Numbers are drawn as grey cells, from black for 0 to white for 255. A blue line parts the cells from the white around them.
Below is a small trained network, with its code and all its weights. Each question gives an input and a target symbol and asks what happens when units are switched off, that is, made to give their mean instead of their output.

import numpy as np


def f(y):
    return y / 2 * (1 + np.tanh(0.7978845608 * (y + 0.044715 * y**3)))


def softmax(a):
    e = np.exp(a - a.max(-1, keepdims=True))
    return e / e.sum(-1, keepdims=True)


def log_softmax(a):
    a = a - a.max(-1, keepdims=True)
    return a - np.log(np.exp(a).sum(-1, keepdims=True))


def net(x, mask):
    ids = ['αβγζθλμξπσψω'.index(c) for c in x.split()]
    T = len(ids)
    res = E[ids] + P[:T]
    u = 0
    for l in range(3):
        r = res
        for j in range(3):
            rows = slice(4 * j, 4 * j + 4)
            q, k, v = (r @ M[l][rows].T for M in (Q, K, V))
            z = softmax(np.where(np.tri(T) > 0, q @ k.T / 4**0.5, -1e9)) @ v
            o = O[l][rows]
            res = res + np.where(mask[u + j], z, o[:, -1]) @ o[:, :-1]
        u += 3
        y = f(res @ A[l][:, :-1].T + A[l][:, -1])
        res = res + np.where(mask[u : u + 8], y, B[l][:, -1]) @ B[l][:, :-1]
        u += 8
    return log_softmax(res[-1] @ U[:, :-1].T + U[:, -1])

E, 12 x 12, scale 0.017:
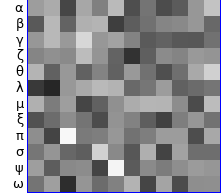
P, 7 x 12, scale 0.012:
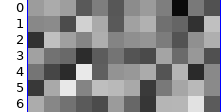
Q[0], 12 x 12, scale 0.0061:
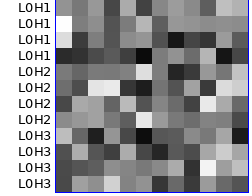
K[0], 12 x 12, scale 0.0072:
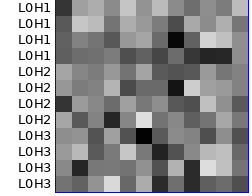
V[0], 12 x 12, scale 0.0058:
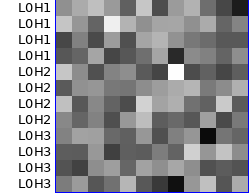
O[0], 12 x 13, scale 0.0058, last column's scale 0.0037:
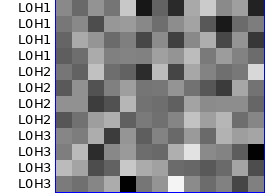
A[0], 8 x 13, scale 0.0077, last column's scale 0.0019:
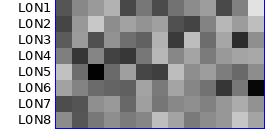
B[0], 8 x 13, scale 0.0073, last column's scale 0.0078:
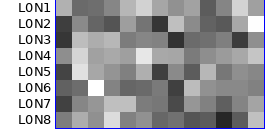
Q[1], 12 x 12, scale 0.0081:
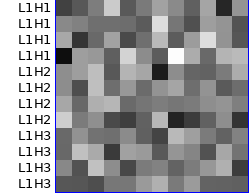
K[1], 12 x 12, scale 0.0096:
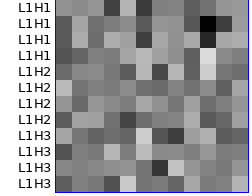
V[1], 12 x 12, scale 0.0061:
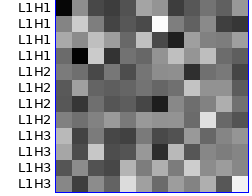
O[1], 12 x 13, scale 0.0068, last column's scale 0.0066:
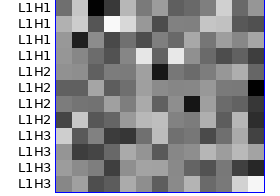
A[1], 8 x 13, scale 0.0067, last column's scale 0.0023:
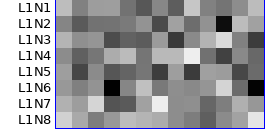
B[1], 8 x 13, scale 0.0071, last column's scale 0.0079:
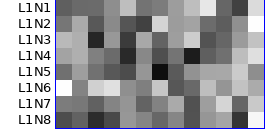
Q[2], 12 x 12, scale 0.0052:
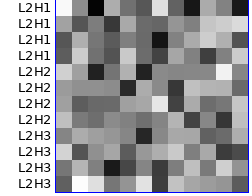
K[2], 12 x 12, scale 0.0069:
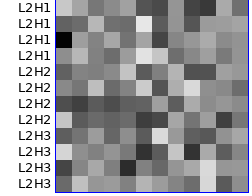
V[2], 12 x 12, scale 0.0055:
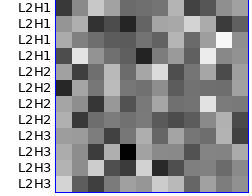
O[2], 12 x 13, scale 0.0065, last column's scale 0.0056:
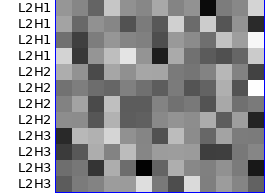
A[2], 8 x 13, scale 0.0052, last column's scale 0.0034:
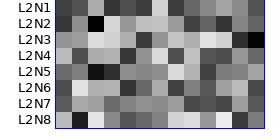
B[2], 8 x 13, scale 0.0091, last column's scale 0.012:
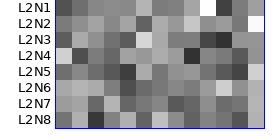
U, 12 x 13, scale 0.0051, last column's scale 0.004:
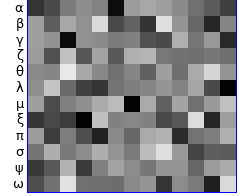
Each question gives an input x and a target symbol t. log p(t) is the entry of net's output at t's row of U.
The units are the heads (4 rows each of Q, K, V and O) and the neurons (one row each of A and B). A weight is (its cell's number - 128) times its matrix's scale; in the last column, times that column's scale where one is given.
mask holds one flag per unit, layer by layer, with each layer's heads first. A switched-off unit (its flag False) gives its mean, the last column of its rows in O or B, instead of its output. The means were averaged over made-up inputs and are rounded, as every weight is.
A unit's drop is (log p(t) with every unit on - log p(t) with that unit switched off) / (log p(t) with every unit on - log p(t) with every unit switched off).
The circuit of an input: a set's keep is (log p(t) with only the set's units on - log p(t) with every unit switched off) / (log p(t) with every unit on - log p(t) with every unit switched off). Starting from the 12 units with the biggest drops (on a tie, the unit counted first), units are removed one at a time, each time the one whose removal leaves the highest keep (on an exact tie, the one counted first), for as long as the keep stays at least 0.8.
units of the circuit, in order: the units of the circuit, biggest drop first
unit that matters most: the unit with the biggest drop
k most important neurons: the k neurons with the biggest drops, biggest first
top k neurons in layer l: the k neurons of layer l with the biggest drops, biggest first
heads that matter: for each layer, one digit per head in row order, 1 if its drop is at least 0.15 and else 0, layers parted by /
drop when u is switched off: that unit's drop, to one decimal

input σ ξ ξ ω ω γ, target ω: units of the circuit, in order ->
(L1H3 L0N3 L0N2)
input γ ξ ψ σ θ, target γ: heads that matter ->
101 / 000 / 001
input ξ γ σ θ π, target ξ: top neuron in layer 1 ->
(L1N8)
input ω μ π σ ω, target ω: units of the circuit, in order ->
(L1H3 L0H3 L0N3)
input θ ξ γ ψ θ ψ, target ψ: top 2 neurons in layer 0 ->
(L0N4 L0N7)
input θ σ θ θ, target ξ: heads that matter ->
100 / 000 / 010
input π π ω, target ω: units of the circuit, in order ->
(L1H3 L0N3)
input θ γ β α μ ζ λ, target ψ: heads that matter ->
010 / 100 / 100
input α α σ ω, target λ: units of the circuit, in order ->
(L0N3 L1N3 L1H1 L2N6)
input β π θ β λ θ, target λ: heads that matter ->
100 / 001 / 100
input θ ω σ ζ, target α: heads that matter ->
001 / 100 / 001
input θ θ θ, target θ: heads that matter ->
100 / 101 / 100
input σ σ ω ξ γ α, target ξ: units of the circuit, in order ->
(L1H1 L2H2)
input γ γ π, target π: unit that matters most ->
L1H1
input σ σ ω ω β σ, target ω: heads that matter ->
000 / 001 / 000
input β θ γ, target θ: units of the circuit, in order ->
(L1H1 L2N6 L2N5)
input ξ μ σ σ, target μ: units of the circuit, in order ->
(L0N5 L2H1 L1H2)
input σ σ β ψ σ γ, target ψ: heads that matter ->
010 / 100 / 000
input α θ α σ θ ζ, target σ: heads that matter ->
010 / 110 / 000
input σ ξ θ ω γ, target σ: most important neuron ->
(L2N2)
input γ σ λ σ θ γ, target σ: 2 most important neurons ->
(L0N2 L2N2)
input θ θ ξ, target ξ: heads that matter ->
000 / 100 / 000
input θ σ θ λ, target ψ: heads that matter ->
000 / 100 / 100
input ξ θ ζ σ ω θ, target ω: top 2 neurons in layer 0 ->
(L0N2 L0N3)
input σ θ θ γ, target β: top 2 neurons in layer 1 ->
(L1N8 L1N1)
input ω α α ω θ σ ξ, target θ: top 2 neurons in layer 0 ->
(L0N4 L0N3)
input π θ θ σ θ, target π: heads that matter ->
101 / 101 / 000
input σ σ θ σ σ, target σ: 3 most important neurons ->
(L2N2 L0N1 L1N2)
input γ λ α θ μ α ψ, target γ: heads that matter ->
000 / 100 / 010
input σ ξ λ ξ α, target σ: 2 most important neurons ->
(L2N2 L0N8)
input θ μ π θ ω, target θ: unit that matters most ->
L1N4
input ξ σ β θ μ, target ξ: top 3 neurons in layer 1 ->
(L1N8 L1N7 L1N6)
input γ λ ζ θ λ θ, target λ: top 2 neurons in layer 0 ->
(L0N2 L0N8)
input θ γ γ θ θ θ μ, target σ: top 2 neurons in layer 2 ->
(L2N8 L2N3)
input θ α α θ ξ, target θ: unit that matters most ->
L2H3
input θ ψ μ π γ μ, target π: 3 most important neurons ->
(L1N4 L0N8 L2N5)
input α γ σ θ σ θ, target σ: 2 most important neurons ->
(L0N2 L2N2)
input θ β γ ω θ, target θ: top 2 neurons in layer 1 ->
(L1N2 L1N7)
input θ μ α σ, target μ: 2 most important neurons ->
(L0N5 L1N5)
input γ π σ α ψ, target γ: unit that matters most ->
L2H3
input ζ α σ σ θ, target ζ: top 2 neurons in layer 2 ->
(L2N4 L2N2)
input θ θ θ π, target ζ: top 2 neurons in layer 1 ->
(L1N6 L1N8)
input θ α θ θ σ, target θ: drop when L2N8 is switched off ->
0.0
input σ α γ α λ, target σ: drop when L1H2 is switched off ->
0.1
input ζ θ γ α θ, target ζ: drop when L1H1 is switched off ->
0.2
